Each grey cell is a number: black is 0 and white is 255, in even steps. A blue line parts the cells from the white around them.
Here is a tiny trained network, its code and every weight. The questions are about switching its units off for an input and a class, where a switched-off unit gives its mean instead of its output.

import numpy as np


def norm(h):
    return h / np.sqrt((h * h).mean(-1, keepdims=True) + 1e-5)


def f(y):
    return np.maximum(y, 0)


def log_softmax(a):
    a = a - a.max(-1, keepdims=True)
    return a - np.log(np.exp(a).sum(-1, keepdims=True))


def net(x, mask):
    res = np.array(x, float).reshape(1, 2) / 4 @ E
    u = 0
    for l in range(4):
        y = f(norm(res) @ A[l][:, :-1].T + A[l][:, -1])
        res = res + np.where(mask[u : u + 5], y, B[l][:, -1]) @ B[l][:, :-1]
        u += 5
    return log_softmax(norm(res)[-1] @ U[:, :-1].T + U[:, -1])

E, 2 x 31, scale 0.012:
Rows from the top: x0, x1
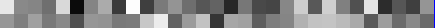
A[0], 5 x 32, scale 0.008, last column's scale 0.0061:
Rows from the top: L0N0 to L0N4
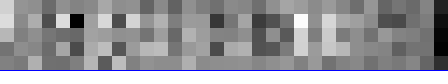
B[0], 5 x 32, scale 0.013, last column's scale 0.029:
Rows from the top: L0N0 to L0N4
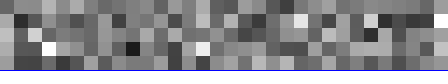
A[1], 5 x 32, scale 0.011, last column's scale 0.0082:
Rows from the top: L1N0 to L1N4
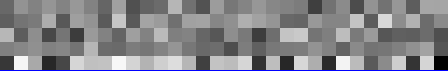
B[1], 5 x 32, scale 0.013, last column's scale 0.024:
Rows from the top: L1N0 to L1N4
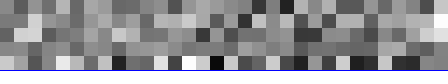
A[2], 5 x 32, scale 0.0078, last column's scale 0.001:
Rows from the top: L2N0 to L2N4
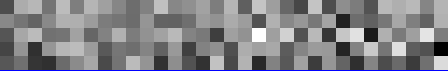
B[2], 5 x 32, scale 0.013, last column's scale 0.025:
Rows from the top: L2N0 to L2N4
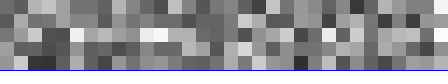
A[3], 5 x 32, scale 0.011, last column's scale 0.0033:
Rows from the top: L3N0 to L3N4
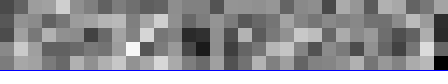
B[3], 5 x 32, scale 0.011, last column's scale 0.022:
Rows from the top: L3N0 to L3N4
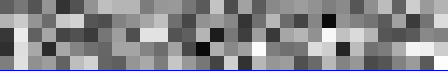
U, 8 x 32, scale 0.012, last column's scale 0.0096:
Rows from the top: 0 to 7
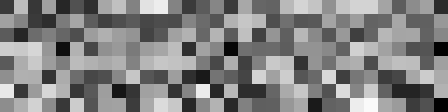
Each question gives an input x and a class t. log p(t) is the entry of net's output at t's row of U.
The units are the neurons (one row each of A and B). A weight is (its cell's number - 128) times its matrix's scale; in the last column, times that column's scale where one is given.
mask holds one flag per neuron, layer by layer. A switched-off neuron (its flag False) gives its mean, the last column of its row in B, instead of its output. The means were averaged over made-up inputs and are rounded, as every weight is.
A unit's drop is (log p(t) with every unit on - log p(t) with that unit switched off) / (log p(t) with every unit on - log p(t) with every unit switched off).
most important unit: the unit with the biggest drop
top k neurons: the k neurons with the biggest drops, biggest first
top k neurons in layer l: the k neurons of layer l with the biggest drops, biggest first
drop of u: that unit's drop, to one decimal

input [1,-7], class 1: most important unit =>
L1N1
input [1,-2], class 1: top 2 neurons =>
[L1N1 L0N3]
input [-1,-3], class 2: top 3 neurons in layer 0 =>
[L0N3 L0N1 L0N2]
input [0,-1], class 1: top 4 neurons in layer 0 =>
[L0N3 L0N0 L0N1 L0N2]
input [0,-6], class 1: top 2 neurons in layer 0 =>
[L0N3 L0N1]
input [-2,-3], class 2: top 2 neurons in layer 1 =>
[L1N0 L1N2]
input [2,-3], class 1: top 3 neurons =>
[L1N1 L0N1 L0N2]
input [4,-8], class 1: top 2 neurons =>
[L1N1 L0N1]
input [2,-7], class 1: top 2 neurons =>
[L1N1 L0N1]
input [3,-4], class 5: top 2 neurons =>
[L0N3 L1N1]
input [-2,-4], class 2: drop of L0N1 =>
1.0
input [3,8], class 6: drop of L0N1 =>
0.0
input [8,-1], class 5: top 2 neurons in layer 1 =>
[L1N2 L1N1]
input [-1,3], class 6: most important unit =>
L0N3
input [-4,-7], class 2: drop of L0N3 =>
0.9
